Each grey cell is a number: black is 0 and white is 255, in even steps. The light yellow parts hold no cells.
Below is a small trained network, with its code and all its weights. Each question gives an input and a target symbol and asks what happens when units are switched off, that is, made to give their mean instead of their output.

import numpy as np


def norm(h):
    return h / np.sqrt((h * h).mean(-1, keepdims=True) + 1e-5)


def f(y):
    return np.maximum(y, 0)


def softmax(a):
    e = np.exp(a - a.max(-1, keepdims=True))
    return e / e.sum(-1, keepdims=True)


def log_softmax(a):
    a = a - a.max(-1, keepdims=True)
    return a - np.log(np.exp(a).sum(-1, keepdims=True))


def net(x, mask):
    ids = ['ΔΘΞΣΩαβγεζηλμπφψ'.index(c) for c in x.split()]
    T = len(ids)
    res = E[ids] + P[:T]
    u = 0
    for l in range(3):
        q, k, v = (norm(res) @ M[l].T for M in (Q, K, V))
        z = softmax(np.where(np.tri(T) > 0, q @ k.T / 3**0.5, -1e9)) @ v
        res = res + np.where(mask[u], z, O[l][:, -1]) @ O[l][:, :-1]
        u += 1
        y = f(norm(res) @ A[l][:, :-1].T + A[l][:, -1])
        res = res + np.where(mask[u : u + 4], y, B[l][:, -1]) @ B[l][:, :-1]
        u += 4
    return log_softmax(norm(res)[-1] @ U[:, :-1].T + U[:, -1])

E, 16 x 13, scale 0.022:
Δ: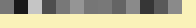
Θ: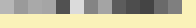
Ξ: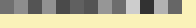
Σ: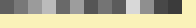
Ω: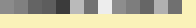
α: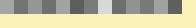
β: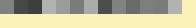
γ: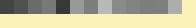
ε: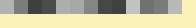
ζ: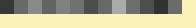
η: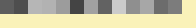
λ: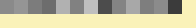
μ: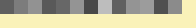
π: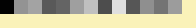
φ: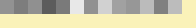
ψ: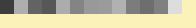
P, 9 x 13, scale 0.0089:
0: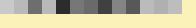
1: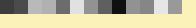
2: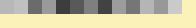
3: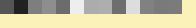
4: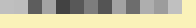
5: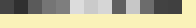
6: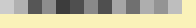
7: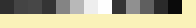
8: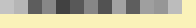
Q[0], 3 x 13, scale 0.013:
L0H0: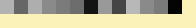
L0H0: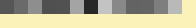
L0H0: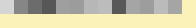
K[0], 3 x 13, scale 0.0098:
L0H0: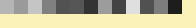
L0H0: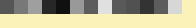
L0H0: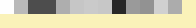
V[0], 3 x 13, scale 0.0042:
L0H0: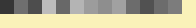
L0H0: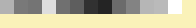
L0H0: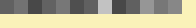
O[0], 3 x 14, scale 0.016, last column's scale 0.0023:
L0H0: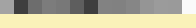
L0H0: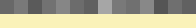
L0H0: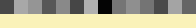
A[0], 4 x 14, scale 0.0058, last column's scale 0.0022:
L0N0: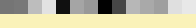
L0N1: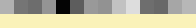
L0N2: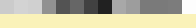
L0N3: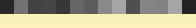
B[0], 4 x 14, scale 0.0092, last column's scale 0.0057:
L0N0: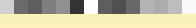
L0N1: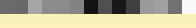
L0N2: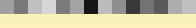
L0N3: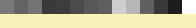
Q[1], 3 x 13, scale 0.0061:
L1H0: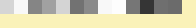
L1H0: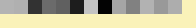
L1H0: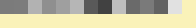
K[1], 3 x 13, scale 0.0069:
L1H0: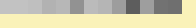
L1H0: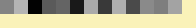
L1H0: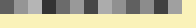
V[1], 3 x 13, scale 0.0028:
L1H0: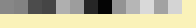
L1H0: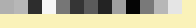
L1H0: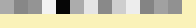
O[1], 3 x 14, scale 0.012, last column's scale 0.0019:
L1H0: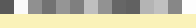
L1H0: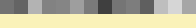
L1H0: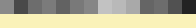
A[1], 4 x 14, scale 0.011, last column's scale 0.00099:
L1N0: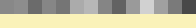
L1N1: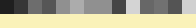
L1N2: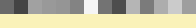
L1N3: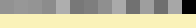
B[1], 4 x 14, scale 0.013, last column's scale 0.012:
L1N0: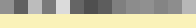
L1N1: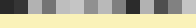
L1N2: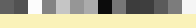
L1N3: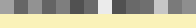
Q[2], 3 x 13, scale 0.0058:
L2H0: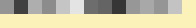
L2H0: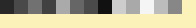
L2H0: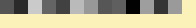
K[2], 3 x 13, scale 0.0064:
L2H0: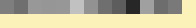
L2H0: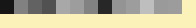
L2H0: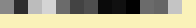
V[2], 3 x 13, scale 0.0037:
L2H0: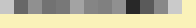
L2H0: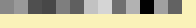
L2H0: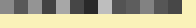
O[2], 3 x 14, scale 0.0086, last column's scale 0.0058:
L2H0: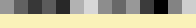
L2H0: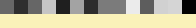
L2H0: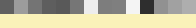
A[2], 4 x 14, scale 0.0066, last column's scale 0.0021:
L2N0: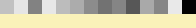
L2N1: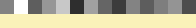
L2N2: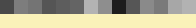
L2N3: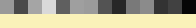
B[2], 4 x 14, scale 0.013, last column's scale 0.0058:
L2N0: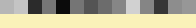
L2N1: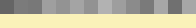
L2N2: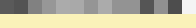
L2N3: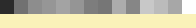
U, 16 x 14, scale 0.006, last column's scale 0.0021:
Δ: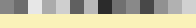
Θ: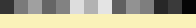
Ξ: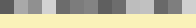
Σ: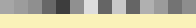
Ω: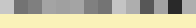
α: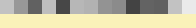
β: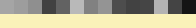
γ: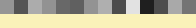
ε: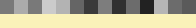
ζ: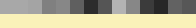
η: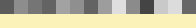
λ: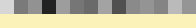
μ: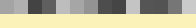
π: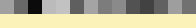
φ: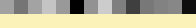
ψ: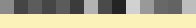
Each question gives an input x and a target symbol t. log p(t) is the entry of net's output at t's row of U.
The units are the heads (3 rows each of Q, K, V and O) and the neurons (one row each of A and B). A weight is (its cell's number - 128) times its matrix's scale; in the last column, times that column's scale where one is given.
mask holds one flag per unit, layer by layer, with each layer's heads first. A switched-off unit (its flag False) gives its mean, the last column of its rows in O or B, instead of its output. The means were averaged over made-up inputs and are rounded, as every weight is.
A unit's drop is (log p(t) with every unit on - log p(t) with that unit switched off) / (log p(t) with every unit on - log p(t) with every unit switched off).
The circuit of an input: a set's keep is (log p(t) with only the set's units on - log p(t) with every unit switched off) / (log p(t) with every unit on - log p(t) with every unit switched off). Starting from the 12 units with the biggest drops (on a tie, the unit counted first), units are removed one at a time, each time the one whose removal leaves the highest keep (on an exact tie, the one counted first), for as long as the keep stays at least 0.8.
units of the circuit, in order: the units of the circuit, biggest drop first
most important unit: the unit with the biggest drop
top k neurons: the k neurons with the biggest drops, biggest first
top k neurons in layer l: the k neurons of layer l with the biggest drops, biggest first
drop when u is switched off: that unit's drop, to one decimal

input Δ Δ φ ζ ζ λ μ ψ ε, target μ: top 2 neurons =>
(L0N0 L2N0)
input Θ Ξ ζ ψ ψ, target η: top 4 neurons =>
(L1N2 L1N1 L0N3 L0N0)
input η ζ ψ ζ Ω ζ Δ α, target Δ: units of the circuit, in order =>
(L0H0)
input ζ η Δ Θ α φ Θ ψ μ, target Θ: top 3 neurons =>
(L1N2 L2N2 L2N1)
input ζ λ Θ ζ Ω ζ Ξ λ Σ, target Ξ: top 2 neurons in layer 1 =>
(L1N2 L1N1)
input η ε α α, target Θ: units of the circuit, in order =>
(L1H0 L1N2 L0H0)
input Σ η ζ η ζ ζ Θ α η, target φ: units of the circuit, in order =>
(L1N2 L0H0 L1N3)
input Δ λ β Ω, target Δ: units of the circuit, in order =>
(L0H0 L0N0 L1N2)
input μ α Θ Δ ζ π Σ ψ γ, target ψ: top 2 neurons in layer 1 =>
(L1N2 L1N1)
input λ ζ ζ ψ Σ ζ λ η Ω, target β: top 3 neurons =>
(L1N2 L0N1 L1N1)
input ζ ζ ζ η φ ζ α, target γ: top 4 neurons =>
(L0N0 L1N2 L1N1 L0N1)
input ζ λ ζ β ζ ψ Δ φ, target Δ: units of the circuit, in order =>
(L0H0 L1N2)
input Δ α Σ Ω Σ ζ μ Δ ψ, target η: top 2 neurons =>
(L1N2 L1N1)
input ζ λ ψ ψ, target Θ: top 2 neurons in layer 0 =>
(L0N0 L0N3)
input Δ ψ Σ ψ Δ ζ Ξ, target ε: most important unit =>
L0N1
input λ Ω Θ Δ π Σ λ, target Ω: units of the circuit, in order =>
(L0H0 L1N2 L1N1 L1H0)
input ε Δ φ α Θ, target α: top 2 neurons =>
(L1N2 L1N1)
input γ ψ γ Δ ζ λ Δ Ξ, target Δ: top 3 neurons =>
(L0N0 L1N2 L0N3)
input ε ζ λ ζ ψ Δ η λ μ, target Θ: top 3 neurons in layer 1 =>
(L1N2 L1N0 L1N3)
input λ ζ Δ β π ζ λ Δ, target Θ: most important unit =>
L0N0
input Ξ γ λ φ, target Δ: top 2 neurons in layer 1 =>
(L1N2 L1N0)
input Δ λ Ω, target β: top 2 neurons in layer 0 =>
(L0N1 L0N3)
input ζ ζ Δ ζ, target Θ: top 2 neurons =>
(L1N2 L1N1)
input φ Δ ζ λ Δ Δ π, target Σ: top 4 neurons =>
(L0N3 L1N2 L1N1 L1N0)
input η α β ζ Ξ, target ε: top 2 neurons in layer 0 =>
(L0N1 L0N2)
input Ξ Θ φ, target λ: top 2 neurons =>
(L1N2 L1N0)
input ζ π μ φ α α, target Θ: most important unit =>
L1H0
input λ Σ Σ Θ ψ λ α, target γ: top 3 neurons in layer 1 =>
(L1N2 L1N1 L1N0)
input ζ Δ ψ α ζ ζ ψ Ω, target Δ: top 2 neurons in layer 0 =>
(L0N3 L0N0)
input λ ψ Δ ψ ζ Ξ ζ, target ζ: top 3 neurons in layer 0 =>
(L0N3 L0N2 L0N0)
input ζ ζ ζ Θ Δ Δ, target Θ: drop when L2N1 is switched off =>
0.0
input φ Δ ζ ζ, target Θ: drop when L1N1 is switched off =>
0.2
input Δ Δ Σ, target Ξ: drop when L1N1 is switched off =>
0.3
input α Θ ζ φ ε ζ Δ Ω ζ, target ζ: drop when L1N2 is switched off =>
0.2
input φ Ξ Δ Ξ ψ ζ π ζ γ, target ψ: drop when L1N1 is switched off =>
0.1
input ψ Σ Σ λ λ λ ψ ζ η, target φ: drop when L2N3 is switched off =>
0.1
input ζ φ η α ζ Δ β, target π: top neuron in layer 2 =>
(L2N3)
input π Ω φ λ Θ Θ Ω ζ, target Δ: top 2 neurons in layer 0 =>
(L0N0 L0N3)
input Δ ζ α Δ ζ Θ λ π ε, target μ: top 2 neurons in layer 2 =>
(L2N0 L2N3)
